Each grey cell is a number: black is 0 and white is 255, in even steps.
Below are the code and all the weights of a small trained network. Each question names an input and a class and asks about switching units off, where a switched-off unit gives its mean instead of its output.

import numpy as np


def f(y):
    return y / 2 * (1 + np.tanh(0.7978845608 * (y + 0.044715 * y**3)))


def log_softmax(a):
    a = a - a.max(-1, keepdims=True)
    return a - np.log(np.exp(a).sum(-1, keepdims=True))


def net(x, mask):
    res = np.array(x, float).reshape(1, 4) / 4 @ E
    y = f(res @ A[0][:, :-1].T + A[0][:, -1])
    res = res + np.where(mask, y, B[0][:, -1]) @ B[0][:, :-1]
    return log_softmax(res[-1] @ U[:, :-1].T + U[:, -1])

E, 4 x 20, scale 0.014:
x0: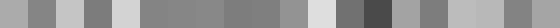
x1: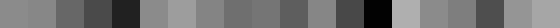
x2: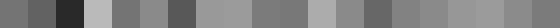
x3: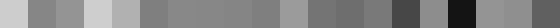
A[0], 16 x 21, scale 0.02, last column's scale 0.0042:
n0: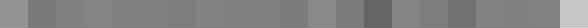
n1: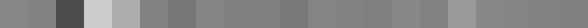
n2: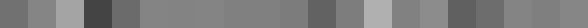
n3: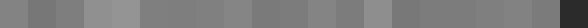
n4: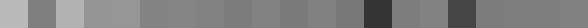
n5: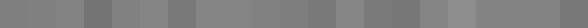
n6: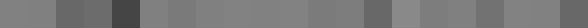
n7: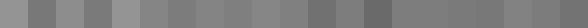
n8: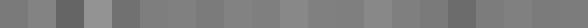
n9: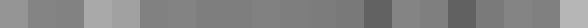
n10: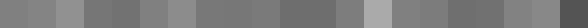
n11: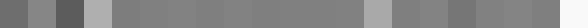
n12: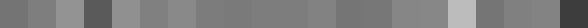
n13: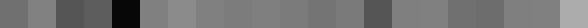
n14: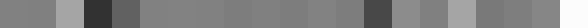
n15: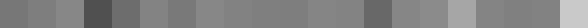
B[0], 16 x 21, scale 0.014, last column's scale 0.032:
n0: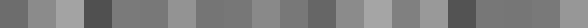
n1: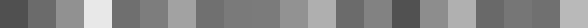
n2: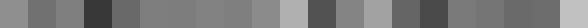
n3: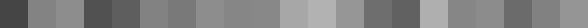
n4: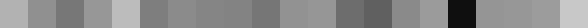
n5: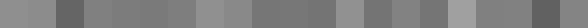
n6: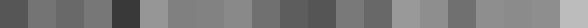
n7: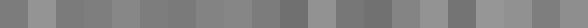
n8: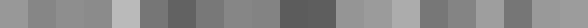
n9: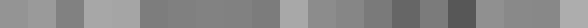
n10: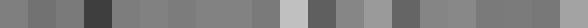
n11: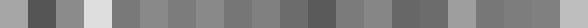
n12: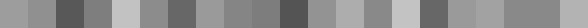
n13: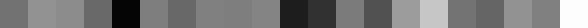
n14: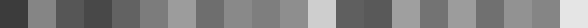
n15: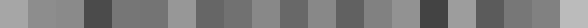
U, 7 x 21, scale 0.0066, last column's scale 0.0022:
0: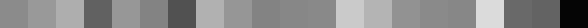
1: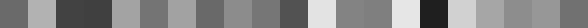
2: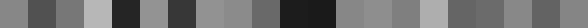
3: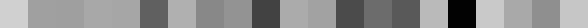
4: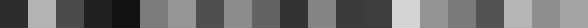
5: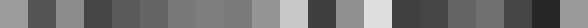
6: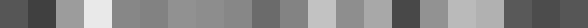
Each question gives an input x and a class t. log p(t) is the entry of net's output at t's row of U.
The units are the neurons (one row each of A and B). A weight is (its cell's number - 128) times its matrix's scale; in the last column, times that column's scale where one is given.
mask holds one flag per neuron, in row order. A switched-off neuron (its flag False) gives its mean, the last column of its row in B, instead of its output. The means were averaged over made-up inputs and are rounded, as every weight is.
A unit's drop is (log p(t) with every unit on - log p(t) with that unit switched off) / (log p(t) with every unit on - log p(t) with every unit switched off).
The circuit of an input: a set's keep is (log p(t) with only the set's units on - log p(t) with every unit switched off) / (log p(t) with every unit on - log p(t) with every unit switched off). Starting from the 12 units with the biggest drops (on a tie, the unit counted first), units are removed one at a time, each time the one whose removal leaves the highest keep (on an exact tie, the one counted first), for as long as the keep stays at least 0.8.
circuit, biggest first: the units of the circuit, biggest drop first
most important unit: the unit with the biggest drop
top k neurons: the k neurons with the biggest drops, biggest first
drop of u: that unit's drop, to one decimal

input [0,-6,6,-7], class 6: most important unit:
n13
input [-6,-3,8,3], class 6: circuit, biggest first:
n13, n1
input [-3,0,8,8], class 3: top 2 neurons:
n4, n9
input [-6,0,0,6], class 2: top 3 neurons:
n11, n14, n8
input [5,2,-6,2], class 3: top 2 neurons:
n4, n13
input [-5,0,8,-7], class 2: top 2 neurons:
n14, n11
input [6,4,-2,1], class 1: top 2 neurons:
n13, n14
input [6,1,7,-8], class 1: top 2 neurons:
n12, n13
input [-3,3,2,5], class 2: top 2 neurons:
n14, n13
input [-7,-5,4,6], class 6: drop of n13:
0.2
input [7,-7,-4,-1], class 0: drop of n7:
0.0
